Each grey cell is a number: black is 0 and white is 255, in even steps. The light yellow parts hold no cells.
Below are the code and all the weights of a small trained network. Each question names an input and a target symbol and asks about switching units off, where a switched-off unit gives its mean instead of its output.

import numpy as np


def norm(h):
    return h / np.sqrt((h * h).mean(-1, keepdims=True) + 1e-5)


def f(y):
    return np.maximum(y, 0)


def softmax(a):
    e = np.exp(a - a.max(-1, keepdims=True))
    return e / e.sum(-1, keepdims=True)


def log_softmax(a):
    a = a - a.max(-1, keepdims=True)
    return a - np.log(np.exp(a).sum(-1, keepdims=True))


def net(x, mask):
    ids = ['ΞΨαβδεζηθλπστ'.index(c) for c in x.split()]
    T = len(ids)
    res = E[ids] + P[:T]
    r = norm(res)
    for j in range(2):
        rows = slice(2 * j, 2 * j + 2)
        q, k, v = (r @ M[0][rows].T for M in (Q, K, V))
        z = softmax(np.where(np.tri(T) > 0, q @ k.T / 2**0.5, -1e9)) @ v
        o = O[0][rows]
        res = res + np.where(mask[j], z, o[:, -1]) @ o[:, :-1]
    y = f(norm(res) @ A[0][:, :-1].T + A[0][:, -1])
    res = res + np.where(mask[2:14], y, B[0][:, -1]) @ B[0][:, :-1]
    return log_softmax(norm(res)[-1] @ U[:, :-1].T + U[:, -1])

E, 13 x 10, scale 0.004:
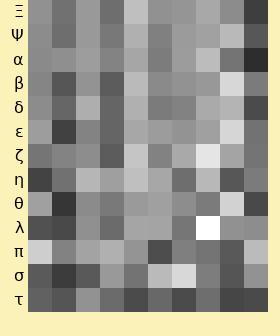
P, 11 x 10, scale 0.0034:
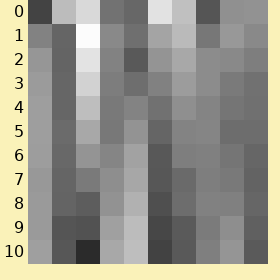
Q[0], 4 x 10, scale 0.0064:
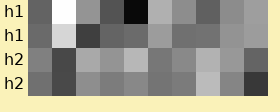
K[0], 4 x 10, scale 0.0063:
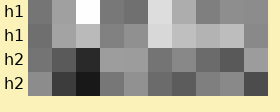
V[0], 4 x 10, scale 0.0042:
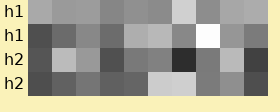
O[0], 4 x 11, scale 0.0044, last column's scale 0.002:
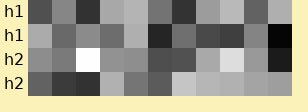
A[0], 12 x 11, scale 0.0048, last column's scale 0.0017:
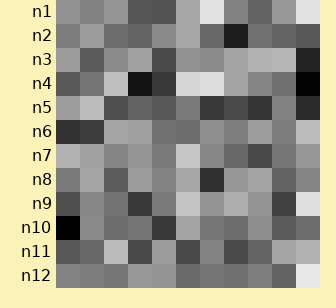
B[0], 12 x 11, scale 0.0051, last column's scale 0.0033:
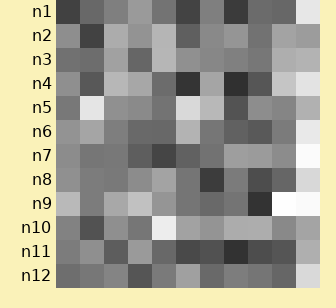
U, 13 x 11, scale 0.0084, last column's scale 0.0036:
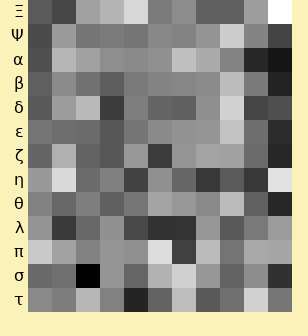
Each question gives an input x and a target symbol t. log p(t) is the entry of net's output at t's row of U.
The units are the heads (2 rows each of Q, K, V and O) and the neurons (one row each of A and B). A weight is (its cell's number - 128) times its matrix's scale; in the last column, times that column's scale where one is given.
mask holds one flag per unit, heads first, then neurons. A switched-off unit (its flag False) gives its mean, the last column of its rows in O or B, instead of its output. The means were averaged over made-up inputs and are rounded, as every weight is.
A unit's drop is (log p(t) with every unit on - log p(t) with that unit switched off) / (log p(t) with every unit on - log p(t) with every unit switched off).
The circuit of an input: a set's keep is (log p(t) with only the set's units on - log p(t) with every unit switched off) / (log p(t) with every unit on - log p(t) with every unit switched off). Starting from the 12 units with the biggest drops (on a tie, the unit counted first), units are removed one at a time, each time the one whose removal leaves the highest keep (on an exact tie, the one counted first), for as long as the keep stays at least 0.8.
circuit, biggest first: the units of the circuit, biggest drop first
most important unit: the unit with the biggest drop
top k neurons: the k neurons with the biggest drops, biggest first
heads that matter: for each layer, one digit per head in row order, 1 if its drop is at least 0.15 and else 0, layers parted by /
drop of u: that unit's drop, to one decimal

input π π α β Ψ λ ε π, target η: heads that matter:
01
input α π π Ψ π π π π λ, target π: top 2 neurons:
(n1, n4)
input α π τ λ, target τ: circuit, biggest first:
(n4)
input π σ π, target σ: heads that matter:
11
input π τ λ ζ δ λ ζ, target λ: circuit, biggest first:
(h1, n11)
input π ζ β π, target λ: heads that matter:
11
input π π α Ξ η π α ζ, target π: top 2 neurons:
(n1, n4)
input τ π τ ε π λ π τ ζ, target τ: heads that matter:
10
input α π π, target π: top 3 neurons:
(n1, n4, n11)
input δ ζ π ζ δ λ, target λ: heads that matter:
10
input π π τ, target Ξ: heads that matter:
00
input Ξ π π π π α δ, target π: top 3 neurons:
(n1, n4, n9)
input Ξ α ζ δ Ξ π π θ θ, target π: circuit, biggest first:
(n1, n4)
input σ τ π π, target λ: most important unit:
h2
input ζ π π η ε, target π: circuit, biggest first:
(h1, n1, n4)
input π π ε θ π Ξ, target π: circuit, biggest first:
(h1, n1)
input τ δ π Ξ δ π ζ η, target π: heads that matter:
00
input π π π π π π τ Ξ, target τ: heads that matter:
10
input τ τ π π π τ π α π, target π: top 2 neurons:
(n1, n2)
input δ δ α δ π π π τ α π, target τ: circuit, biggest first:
(h1)
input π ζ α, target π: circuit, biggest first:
(h1, n1, n4)
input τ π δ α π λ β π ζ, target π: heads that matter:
00
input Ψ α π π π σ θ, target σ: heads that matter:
01
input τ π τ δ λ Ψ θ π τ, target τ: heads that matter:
10
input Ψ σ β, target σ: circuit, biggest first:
(h2, h1, n4)
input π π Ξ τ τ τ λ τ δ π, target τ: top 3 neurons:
(n8, n7, n6)
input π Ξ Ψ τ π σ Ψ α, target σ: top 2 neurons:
(n4, n8)
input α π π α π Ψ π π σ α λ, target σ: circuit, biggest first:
(h2)
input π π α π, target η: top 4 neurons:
(n5, n9, n10, n3)
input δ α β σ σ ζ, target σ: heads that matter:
01
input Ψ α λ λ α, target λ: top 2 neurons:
(n5, n11)
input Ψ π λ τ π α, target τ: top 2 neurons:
(n4, n8)
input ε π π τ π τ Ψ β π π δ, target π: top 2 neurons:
(n1, n4)
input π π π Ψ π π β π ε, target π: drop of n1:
0.2
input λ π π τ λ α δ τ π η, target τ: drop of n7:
0.1
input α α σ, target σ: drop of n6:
0.1
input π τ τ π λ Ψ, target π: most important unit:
n1
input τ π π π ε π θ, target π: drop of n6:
0.0
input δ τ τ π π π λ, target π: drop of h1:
0.4
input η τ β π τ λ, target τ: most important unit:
h1
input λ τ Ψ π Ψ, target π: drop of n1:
0.2
